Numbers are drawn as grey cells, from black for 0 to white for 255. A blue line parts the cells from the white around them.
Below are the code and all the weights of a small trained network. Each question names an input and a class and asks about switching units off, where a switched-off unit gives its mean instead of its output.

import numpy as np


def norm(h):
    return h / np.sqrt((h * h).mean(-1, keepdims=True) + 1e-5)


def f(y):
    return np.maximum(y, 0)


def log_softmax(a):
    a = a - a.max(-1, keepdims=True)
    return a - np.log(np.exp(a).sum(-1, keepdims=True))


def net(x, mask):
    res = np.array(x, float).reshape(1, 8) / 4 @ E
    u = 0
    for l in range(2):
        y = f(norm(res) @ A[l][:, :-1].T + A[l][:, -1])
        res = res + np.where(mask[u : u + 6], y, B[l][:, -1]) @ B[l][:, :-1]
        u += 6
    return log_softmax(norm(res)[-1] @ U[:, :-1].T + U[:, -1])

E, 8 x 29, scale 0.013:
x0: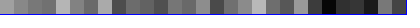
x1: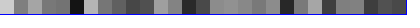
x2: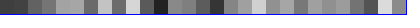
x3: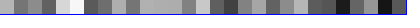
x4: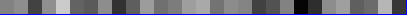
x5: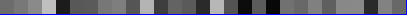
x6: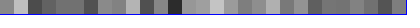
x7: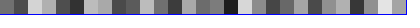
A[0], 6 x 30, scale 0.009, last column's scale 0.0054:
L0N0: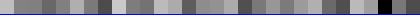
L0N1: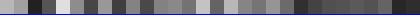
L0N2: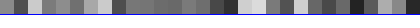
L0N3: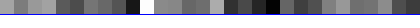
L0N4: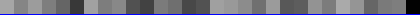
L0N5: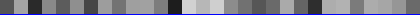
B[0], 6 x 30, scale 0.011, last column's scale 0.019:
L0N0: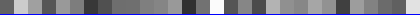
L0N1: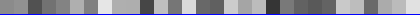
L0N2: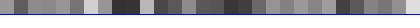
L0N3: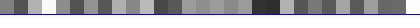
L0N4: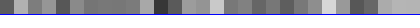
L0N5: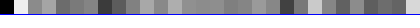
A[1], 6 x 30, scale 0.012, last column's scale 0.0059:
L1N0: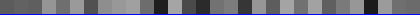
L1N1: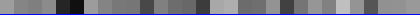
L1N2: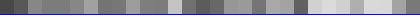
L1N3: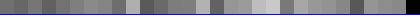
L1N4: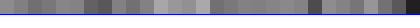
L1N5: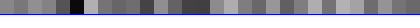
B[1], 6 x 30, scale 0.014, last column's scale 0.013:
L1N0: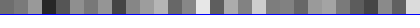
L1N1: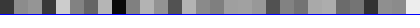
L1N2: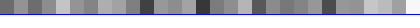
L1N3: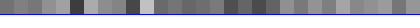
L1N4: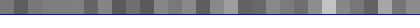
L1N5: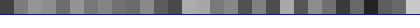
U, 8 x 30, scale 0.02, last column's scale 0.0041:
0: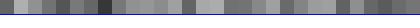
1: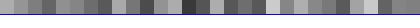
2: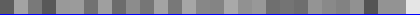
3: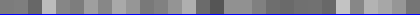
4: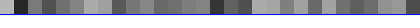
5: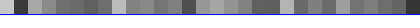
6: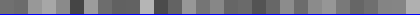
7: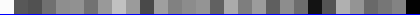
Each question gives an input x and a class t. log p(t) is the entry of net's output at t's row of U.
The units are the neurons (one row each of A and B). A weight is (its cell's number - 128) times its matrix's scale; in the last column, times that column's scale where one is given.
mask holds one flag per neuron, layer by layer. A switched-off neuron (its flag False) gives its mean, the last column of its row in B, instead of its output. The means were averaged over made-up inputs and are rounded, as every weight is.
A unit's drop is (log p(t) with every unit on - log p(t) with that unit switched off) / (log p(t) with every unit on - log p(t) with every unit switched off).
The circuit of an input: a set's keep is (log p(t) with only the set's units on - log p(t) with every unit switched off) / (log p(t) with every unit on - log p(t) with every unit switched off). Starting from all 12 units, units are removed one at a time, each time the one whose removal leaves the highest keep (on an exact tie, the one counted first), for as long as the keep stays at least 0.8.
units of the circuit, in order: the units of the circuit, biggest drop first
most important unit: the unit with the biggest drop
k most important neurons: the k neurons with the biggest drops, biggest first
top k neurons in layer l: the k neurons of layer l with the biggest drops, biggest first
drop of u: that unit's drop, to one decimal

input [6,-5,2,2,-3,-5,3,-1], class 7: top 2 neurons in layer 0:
(L0N1, L0N5)
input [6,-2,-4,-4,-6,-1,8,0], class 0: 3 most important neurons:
(L0N1, L1N2, L0N0)
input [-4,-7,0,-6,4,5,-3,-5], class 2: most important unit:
L1N2
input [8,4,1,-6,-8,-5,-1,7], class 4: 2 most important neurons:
(L0N2, L0N3)
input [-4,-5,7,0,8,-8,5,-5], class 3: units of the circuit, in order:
(L1N1, L1N2)
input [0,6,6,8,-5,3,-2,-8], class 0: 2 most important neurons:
(L0N0, L1N0)
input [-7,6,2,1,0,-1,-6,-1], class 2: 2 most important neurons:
(L1N2, L0N2)
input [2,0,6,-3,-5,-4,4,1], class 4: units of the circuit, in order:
(L0N2, L0N5)
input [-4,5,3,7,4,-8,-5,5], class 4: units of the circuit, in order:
(L0N2, L0N3)
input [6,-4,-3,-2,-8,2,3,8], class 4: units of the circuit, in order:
(L0N2, L0N3, L0N0)
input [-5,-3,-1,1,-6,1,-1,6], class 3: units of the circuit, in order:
(L0N0, L1N2)
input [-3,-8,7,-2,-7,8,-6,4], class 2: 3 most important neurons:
(L1N0, L0N3, L1N2)
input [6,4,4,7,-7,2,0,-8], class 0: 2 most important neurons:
(L0N0, L1N0)
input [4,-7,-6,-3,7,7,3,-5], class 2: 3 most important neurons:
(L0N1, L0N5, L0N2)
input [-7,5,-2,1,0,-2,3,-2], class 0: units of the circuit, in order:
(L0N0)
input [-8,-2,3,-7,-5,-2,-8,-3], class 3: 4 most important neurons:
(L1N2, L0N0, L0N5, L1N3)
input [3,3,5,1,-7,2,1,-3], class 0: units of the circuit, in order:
(L0N0, L0N1)
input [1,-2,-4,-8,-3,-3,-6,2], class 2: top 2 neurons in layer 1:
(L1N1, L1N2)
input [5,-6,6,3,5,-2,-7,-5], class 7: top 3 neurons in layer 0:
(L0N1, L0N5, L0N0)
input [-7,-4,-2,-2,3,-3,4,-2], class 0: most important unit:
L0N5
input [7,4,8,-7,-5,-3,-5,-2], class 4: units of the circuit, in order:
(L0N2, L0N3)
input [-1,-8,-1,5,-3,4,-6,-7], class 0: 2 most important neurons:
(L1N2, L1N0)
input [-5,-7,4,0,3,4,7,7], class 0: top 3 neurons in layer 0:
(L0N5, L0N1, L0N2)
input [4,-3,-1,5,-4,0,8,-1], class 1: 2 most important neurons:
(L0N0, L1N1)
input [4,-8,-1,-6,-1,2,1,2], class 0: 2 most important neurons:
(L0N5, L0N1)
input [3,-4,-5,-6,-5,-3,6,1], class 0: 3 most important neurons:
(L0N1, L0N5, L1N2)
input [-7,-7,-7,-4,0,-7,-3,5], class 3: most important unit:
L1N2
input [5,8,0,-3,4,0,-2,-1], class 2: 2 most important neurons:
(L0N1, L1N1)
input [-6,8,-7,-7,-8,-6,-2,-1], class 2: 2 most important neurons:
(L1N1, L0N3)
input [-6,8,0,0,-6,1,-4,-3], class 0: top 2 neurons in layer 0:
(L0N0, L0N1)
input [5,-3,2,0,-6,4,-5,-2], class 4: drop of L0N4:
0.0
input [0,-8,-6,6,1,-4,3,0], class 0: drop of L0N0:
0.1
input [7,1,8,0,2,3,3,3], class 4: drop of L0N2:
0.2
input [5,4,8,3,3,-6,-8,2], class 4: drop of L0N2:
0.2
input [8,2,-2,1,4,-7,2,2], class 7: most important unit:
L0N1
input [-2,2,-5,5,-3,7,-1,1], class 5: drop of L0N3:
0.3
